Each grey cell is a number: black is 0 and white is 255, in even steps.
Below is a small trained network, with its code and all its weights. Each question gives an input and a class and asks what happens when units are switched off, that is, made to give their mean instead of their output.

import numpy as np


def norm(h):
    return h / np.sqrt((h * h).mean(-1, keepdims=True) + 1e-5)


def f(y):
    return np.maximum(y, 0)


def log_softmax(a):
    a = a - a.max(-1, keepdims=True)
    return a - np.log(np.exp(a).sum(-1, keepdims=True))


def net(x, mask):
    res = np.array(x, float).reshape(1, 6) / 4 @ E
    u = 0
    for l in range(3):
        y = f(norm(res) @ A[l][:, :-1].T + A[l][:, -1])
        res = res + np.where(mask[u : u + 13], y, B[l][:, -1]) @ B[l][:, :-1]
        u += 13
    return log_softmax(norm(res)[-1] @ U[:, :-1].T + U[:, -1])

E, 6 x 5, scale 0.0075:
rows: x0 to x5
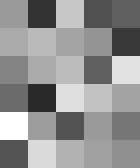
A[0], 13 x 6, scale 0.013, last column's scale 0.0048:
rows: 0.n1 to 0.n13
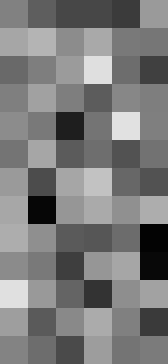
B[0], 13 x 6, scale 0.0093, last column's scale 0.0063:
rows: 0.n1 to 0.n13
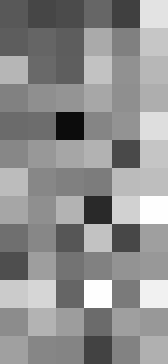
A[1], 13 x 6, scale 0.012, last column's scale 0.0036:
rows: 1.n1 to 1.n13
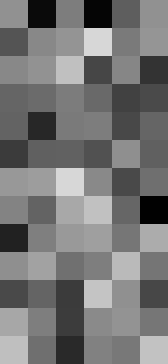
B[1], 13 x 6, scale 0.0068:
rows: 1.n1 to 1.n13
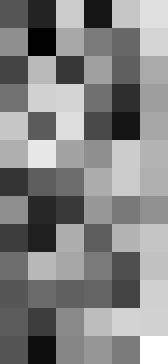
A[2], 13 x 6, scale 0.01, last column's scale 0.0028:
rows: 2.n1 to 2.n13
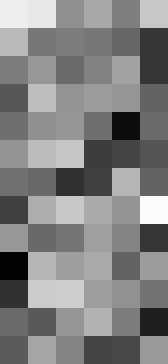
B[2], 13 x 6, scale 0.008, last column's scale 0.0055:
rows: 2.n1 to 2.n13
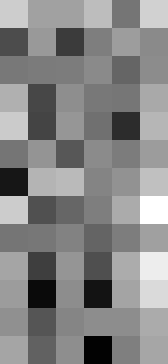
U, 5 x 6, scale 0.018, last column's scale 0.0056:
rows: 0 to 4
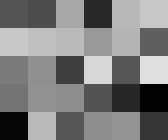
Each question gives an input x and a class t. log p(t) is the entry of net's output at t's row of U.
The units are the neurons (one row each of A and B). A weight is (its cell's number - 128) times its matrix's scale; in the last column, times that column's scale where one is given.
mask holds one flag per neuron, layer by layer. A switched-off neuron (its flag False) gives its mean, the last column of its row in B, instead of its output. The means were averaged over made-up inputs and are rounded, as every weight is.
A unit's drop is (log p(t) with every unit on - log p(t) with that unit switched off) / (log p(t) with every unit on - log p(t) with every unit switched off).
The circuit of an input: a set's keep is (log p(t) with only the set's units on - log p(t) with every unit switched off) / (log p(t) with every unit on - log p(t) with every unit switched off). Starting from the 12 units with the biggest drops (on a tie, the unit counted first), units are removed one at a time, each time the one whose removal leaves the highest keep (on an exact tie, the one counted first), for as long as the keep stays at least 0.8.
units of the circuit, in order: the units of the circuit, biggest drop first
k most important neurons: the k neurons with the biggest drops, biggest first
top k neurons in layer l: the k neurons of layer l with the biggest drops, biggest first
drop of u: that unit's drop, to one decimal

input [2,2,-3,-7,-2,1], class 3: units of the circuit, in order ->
(0.n1, 1.n4)
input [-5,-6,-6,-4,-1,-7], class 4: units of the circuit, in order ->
(2.n7, 0.n10, 2.n11)
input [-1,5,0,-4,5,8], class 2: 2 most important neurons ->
(0.n8, 0.n2)
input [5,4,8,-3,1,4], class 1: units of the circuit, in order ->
(0.n11)
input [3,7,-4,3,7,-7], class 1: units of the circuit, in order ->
(0.n11, 0.n8)
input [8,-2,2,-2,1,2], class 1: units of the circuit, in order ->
(0.n11, 1.n1)
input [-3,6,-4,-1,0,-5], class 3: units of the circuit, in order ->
(0.n1, 1.n5)
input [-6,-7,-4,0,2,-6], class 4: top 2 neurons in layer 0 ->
(0.n5, 0.n10)
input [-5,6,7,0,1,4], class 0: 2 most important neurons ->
(2.n11, 0.n2)
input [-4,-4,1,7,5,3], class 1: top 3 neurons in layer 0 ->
(0.n8, 0.n1, 0.n12)
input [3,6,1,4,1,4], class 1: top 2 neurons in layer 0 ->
(0.n7, 0.n3)
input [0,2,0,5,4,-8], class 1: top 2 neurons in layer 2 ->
(2.n11, 2.n1)
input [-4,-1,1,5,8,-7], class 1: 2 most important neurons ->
(0.n8, 0.n11)
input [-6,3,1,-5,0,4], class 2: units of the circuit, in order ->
(0.n8)
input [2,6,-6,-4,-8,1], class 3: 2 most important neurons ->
(1.n5, 0.n8)
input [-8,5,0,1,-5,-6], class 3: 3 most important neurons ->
(0.n8, 0.n11, 0.n6)
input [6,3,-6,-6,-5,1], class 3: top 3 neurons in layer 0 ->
(0.n8, 0.n6, 0.n1)
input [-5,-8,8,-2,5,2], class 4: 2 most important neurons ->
(0.n5, 2.n7)
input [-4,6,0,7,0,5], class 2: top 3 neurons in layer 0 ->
(0.n3, 0.n8, 0.n2)
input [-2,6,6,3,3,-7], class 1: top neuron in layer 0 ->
(0.n8)
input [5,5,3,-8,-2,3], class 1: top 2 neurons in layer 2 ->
(2.n1, 2.n10)
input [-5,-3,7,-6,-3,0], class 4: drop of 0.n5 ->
1.5
